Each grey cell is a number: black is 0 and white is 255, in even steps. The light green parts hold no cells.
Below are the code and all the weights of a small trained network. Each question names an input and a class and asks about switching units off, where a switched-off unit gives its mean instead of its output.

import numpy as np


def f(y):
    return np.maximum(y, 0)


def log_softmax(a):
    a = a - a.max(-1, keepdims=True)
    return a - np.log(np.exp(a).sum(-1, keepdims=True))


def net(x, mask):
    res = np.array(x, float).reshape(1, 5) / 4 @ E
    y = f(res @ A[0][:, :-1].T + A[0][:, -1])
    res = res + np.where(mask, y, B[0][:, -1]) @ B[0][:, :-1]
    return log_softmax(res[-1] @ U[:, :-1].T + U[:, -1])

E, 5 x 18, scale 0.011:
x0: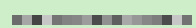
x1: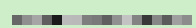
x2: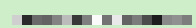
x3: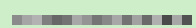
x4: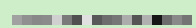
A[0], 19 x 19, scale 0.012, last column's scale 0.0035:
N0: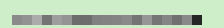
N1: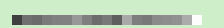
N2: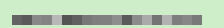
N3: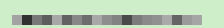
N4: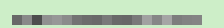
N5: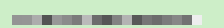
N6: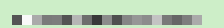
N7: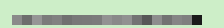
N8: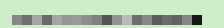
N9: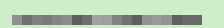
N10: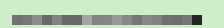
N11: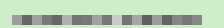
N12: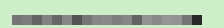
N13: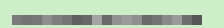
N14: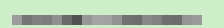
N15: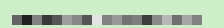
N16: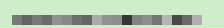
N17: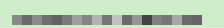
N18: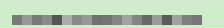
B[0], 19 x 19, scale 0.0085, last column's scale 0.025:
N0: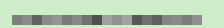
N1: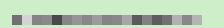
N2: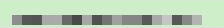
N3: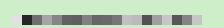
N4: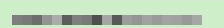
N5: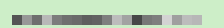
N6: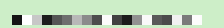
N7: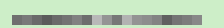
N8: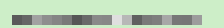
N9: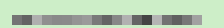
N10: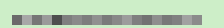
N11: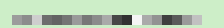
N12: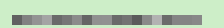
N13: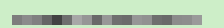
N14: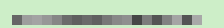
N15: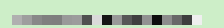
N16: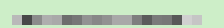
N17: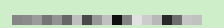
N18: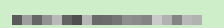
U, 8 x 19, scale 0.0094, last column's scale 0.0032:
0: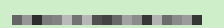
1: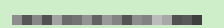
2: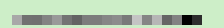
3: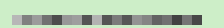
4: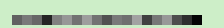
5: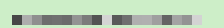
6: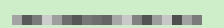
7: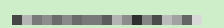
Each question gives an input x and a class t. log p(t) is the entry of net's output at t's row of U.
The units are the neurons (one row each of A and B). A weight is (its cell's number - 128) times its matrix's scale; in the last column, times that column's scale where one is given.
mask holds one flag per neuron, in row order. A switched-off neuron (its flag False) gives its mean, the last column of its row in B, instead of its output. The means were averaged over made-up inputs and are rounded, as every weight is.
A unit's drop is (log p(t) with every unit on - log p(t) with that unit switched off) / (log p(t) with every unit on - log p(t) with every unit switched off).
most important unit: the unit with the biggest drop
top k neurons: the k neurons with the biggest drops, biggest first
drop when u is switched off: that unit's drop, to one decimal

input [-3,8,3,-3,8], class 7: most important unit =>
N3
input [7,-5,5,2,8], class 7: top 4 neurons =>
N3, N16, N14, N17
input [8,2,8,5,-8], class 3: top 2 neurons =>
N15, N6
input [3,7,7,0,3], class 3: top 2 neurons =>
N6, N15
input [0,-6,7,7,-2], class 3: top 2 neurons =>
N11, N17
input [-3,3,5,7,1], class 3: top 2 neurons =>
N6, N15
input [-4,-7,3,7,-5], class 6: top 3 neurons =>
N6, N3, N16
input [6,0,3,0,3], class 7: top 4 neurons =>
N6, N3, N17, N16
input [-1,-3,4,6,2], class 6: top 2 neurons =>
N6, N15
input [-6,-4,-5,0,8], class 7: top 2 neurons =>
N17, N11
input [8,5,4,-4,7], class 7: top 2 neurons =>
N3, N16
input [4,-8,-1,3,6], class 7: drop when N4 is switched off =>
-0.1
